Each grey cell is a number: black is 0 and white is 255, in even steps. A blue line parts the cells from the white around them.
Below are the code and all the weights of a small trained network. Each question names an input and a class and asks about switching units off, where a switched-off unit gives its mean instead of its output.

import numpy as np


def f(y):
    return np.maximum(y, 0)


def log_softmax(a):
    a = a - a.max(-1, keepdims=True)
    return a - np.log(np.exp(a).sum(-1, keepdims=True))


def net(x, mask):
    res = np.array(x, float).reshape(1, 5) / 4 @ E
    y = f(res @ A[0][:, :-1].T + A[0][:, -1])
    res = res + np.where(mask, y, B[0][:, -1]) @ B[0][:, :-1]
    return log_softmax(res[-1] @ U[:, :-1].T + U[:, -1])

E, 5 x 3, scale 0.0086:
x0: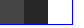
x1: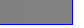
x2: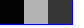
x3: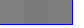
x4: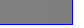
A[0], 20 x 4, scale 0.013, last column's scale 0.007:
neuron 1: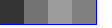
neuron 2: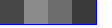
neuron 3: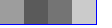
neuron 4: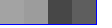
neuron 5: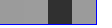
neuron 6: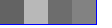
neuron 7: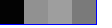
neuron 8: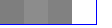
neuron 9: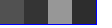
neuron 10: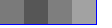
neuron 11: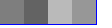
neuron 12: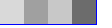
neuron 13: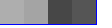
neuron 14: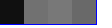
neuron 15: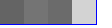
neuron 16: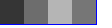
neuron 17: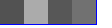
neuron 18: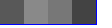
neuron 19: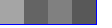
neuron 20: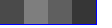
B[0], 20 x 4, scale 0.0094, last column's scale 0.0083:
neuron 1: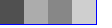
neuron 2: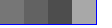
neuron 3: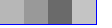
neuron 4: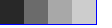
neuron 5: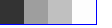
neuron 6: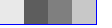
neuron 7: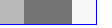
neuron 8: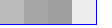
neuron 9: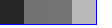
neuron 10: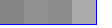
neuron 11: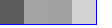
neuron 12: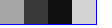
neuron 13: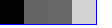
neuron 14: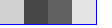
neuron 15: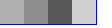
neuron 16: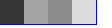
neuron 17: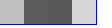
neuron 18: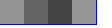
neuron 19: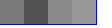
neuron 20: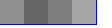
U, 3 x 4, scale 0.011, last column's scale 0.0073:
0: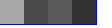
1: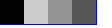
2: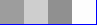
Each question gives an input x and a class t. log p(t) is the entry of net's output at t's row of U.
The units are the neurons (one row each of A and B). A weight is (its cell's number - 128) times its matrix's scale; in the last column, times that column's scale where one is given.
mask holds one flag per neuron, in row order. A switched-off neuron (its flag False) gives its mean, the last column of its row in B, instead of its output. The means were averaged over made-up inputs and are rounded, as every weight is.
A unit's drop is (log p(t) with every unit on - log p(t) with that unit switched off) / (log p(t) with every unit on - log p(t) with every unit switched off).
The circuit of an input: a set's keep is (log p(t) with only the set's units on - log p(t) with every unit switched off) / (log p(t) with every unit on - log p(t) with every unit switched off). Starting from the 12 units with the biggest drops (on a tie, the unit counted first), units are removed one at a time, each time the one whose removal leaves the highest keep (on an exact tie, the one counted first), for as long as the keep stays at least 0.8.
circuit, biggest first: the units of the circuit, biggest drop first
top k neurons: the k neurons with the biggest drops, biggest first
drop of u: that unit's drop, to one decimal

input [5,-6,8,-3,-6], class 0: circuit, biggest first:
neuron 14
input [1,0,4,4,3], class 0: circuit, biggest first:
neuron 14; neuron 5
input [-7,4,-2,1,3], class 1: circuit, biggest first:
neuron 13; neuron 5
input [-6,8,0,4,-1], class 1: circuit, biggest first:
neuron 13; neuron 5
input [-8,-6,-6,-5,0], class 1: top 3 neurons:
neuron 13; neuron 5; neuron 4
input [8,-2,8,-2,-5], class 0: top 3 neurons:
neuron 14; neuron 7; neuron 5
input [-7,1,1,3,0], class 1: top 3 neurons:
neuron 13; neuron 5; neuron 4
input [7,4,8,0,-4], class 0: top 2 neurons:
neuron 14; neuron 7
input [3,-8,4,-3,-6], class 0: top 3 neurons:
neuron 14; neuron 5; neuron 7
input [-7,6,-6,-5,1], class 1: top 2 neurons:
neuron 13; neuron 5
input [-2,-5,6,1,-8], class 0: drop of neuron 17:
0.1
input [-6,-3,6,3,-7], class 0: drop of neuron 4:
-0.1
